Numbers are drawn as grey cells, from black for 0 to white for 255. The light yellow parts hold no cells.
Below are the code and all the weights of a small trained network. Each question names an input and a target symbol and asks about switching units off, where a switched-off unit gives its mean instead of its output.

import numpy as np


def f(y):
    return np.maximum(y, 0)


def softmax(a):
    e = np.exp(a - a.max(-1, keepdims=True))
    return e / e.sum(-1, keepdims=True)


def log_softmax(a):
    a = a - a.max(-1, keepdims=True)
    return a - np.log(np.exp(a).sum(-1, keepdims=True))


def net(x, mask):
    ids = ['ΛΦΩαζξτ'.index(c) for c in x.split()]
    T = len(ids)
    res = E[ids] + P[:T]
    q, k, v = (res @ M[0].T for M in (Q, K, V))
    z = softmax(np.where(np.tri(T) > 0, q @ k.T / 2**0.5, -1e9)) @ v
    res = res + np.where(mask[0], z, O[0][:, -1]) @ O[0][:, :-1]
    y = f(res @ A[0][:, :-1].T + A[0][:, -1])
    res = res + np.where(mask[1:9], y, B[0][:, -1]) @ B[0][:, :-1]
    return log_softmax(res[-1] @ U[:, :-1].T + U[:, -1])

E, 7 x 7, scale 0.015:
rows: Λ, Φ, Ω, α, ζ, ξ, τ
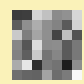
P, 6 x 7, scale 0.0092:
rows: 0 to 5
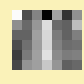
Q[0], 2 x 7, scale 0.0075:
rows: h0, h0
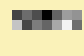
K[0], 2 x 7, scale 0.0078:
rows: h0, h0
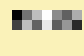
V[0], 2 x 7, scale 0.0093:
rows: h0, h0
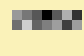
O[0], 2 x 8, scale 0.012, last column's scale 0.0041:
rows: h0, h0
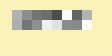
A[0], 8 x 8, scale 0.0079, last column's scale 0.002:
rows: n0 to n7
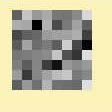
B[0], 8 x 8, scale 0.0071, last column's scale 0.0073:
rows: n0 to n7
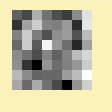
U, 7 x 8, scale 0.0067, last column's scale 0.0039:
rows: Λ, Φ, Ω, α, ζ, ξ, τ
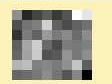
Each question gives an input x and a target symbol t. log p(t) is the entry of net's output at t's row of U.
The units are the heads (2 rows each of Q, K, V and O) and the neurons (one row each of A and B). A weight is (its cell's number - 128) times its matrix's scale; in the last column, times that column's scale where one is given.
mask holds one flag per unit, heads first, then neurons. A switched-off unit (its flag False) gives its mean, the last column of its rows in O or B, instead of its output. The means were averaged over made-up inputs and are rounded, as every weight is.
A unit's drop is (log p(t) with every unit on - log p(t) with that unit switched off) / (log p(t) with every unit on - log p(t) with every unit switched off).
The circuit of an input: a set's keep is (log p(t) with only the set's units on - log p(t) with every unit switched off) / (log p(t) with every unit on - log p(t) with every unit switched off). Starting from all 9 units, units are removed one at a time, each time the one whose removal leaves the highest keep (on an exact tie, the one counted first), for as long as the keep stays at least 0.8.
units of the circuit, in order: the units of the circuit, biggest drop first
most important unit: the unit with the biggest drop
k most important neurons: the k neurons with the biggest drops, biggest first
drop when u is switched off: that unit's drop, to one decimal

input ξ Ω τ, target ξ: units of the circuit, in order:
h0, n6, n2
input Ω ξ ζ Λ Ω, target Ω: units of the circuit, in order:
h0, n3, n5, n7
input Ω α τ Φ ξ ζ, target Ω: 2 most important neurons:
n3, n5
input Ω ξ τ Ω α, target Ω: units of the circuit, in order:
h0, n3, n5, n7
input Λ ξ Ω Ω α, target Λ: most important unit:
n1
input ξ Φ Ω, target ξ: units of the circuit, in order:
h0, n6
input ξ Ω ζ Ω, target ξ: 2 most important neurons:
n6, n1
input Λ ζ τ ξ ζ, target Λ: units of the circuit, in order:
n4, h0
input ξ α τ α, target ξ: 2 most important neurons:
n6, n5
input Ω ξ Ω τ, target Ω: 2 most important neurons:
n3, n1
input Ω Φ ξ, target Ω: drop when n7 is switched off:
0.1
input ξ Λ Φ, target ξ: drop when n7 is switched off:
0.0
